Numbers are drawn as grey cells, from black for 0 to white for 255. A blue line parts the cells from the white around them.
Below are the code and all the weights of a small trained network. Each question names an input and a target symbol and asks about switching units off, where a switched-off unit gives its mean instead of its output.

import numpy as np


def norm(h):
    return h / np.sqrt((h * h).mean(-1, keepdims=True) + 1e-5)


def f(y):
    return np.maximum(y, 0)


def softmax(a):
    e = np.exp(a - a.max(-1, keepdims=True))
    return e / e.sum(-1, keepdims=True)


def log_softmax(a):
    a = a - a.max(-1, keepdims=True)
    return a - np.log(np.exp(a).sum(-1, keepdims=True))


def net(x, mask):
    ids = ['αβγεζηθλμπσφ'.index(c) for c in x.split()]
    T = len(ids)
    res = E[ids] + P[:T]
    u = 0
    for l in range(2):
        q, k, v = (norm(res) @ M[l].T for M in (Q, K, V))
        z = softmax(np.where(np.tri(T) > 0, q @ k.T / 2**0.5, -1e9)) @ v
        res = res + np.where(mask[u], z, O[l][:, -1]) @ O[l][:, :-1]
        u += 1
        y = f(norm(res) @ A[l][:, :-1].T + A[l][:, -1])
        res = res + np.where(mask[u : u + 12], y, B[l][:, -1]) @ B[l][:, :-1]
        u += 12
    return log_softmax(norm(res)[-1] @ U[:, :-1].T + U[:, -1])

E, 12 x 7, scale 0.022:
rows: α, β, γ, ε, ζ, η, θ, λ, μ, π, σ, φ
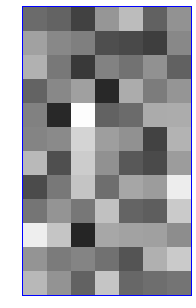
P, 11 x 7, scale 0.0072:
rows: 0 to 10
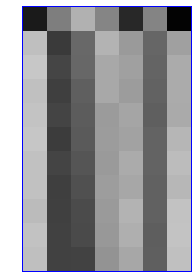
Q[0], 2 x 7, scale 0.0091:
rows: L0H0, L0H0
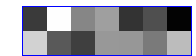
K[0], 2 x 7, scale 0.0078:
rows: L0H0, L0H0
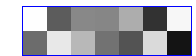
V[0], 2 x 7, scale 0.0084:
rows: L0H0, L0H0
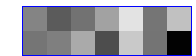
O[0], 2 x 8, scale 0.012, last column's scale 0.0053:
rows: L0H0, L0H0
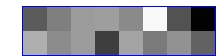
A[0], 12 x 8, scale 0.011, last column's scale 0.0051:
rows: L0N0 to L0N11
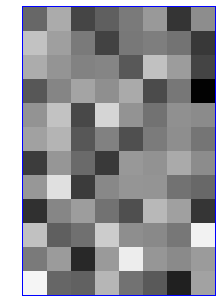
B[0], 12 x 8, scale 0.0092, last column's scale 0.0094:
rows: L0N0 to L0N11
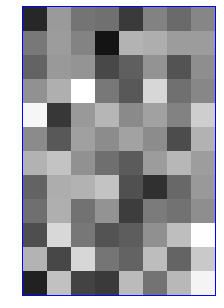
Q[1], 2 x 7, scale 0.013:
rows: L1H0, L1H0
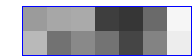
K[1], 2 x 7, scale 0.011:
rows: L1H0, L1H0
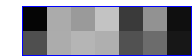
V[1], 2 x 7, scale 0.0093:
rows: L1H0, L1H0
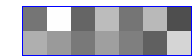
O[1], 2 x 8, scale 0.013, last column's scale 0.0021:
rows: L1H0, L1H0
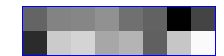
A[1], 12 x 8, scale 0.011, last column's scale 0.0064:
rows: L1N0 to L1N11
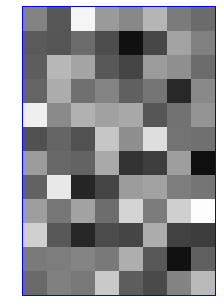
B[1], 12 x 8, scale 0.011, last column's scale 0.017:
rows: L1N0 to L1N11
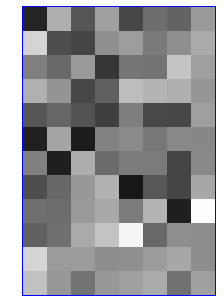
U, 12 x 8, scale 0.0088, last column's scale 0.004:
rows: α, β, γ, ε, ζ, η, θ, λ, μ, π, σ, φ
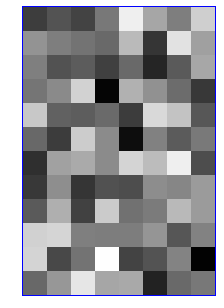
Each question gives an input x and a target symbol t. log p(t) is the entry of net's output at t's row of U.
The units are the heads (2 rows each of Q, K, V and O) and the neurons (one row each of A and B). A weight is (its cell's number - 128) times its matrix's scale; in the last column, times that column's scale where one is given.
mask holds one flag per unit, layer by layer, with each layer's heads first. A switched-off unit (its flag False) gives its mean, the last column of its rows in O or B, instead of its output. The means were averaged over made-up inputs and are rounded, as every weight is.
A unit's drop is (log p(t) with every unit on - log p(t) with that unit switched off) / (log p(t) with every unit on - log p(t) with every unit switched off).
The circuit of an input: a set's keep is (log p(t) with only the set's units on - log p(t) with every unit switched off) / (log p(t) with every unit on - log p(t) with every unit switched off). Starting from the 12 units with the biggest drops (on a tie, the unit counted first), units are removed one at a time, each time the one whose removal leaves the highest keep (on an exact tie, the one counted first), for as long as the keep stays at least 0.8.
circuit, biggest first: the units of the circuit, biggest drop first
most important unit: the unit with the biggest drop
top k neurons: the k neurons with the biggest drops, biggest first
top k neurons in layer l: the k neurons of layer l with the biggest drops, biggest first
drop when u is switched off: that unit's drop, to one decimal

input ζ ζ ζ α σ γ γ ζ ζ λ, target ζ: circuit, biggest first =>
(L1H0, L0N11)
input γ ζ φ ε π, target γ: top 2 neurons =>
(L1N4, L0N7)
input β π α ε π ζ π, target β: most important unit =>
L0H0
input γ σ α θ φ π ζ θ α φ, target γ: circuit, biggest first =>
(L0H0, L1N4)
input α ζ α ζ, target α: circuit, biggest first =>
(L1H0, L1N9, L0H0, L0N10)
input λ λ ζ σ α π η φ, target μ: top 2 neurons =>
(L1N8, L0N4)
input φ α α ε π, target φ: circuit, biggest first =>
(L1H0, L0N7)
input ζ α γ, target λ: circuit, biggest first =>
(L0N11, L1N7)
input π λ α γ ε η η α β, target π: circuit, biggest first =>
(L1H0, L1N10, L1N3, L0H0)
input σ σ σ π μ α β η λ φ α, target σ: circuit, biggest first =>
(L0H0, L0N4)
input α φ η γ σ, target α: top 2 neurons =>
(L1N9, L0N0)
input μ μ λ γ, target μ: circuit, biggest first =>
(L0H0, L1N8)
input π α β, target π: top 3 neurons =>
(L1N10, L0N7, L1N3)
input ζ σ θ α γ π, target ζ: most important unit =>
L1H0
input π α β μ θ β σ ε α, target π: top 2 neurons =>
(L0N7, L1N10)
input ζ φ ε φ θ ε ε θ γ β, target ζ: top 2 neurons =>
(L0N9, L1N4)
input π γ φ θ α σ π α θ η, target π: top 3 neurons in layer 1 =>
(L1N3, L1N10, L1N11)
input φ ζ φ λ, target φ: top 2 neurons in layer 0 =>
(L0N9, L0N11)
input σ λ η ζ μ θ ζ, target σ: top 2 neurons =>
(L1N1, L0N11)
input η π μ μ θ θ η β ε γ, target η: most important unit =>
L1N7
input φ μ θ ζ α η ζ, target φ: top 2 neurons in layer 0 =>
(L0N4, L0N10)
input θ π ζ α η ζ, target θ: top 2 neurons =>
(L1N7, L0N10)
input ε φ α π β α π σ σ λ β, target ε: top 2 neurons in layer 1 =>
(L1N8, L1N0)
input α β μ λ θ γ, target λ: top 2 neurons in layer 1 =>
(L1N7, L1N8)
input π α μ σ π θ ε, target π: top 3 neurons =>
(L0N7, L0N11, L1N10)
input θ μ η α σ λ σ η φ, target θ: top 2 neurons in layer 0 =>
(L0N11, L0N4)
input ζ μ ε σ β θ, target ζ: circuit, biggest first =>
(L1H0)
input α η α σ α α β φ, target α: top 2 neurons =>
(L0N4, L1N9)
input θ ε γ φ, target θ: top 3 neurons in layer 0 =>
(L0N4, L0N11, L0N9)
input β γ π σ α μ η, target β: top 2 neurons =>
(L1N7, L0N5)
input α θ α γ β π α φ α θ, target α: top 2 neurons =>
(L1N9, L0N0)
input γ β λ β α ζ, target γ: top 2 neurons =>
(L0N11, L1N4)
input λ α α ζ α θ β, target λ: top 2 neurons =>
(L0N11, L1N7)
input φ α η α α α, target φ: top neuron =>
(L0N4)
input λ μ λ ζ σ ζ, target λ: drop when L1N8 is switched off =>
0.2
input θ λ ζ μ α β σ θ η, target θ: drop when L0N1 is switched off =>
-0.1
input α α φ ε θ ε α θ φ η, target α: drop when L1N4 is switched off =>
0.1
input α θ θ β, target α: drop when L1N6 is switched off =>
0.0
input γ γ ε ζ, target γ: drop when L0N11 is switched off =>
0.2
